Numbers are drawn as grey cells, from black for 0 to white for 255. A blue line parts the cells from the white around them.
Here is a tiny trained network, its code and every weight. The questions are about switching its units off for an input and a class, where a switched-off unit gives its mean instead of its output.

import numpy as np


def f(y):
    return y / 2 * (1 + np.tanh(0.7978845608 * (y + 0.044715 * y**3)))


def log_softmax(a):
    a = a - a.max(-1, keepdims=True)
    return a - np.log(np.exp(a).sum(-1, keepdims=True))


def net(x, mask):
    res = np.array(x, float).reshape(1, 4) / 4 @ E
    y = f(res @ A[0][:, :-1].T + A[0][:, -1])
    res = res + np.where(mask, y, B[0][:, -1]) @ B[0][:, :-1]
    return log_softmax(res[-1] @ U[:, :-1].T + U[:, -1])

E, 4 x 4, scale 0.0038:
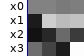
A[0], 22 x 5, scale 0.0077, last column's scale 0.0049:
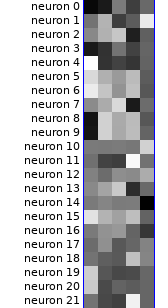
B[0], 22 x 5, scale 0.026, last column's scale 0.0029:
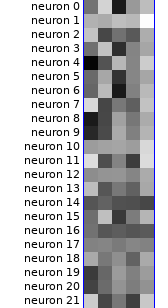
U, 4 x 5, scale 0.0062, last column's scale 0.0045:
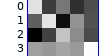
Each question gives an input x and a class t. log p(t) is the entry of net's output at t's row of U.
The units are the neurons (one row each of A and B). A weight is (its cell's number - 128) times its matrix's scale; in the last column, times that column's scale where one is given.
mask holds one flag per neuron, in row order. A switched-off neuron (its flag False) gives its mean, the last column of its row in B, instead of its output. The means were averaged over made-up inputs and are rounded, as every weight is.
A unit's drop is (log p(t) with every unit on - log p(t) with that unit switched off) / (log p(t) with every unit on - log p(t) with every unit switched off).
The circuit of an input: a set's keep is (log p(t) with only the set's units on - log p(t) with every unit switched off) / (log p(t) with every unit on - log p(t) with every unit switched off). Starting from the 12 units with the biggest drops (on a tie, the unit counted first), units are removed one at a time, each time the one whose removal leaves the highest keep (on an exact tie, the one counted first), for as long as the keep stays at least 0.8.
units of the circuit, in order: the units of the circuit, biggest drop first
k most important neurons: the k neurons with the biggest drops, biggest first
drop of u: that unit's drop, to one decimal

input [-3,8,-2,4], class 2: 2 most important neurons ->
neuron 8; neuron 9
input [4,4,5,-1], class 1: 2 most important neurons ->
neuron 0; neuron 3
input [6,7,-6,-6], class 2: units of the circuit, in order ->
neuron 8
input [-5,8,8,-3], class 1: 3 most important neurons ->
neuron 0; neuron 3; neuron 4
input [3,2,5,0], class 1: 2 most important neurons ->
neuron 0; neuron 3
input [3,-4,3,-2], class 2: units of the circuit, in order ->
neuron 4; neuron 11
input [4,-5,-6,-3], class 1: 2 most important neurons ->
neuron 6; neuron 15
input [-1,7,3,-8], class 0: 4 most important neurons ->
neuron 7; neuron 2; neuron 13; neuron 4
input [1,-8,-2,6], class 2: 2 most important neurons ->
neuron 4; neuron 19
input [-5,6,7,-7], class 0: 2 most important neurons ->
neuron 7; neuron 2
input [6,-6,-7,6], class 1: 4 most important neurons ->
neuron 6; neuron 15; neuron 5; neuron 7
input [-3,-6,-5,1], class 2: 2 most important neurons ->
neuron 4; neuron 0
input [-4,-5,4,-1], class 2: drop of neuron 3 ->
-0.1
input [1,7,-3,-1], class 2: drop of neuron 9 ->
0.2
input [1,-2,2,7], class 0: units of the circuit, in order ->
neuron 11
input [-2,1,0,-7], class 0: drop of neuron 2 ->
0.1
